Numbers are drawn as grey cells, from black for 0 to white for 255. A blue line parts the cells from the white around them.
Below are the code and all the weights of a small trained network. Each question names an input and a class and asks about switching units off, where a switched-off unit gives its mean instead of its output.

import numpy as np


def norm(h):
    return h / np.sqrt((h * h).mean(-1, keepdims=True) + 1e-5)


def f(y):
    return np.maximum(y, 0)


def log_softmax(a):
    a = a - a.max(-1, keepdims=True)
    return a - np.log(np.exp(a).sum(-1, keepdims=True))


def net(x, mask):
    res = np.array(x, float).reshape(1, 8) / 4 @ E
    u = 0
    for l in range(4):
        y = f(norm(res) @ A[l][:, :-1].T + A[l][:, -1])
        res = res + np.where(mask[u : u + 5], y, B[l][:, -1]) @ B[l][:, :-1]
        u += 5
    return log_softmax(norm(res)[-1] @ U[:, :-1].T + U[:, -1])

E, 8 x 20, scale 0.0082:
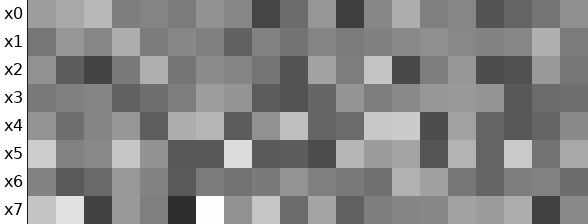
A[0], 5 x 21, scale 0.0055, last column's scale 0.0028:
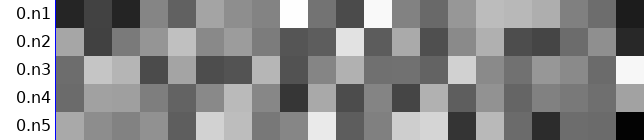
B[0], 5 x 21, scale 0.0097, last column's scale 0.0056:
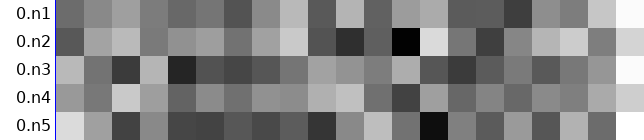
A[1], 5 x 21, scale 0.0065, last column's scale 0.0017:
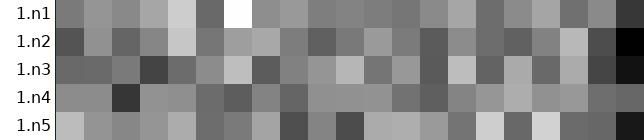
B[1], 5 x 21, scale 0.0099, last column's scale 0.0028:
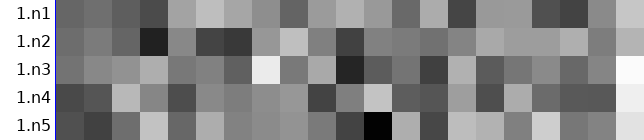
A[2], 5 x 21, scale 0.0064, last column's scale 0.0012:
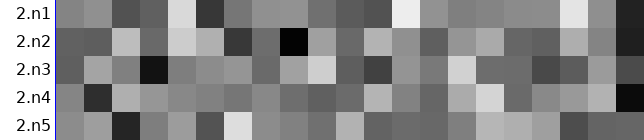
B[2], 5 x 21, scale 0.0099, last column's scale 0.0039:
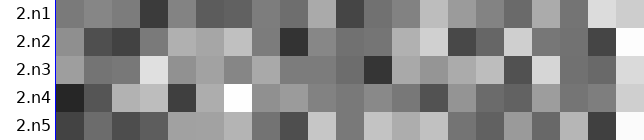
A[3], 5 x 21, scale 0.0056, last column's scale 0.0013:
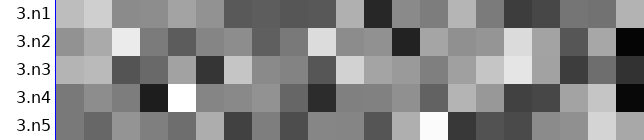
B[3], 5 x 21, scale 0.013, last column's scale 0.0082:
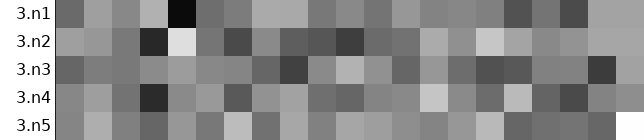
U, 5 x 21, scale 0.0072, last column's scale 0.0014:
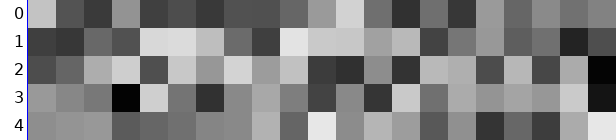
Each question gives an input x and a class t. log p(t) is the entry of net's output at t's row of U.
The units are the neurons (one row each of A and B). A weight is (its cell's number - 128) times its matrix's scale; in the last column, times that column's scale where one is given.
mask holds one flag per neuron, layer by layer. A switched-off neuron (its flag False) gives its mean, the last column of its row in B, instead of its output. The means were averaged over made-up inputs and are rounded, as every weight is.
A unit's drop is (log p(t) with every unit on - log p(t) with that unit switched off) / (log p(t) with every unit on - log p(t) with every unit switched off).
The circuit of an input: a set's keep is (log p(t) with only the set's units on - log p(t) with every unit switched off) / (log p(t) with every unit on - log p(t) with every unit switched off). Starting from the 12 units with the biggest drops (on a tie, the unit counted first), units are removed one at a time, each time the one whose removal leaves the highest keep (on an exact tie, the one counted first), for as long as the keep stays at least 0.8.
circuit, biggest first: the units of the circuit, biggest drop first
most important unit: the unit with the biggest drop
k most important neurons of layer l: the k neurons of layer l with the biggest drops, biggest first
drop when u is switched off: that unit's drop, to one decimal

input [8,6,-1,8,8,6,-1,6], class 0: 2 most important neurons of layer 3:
3.n5, 3.n3
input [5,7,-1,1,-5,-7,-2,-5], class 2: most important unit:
0.n5
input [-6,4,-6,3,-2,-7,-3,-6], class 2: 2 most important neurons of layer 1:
1.n3, 1.n1
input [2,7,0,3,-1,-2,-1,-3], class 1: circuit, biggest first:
0.n1, 2.n2
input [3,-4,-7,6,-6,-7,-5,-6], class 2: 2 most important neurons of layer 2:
2.n3, 2.n5
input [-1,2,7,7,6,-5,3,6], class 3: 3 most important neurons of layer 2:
2.n1, 2.n2, 2.n4
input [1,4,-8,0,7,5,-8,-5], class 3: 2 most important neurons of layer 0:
0.n4, 0.n3
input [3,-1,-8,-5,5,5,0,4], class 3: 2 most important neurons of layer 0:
0.n4, 0.n3
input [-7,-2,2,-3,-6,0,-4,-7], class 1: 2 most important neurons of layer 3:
3.n5, 3.n1
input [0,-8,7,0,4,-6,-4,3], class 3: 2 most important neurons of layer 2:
2.n1, 2.n4
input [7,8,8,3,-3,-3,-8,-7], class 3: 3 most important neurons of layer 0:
0.n2, 0.n4, 0.n1
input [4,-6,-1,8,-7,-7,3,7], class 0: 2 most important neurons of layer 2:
2.n2, 2.n4
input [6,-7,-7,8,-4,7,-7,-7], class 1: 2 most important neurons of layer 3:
3.n5, 3.n1
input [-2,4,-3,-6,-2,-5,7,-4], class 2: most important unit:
1.n3
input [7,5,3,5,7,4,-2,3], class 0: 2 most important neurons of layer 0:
0.n5, 0.n1
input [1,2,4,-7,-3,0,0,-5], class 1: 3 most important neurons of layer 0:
0.n5, 0.n1, 0.n3
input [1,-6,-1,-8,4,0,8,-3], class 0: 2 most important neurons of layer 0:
0.n5, 0.n1
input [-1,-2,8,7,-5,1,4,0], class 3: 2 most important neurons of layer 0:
0.n2, 0.n5
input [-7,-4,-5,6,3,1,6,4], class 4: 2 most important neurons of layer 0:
0.n1, 0.n2
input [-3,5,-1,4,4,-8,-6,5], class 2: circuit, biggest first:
1.n3
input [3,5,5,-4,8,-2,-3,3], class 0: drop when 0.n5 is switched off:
1.4
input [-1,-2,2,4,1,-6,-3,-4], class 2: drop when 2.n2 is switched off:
0.0
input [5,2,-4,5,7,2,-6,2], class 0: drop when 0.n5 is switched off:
1.3
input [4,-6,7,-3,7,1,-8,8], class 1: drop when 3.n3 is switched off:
0.1
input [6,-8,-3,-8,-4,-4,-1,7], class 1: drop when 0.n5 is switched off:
0.2
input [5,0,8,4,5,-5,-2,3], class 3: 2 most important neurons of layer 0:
0.n2, 0.n3
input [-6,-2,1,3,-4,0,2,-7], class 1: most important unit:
0.n5
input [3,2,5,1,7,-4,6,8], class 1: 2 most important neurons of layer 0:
0.n3, 0.n1
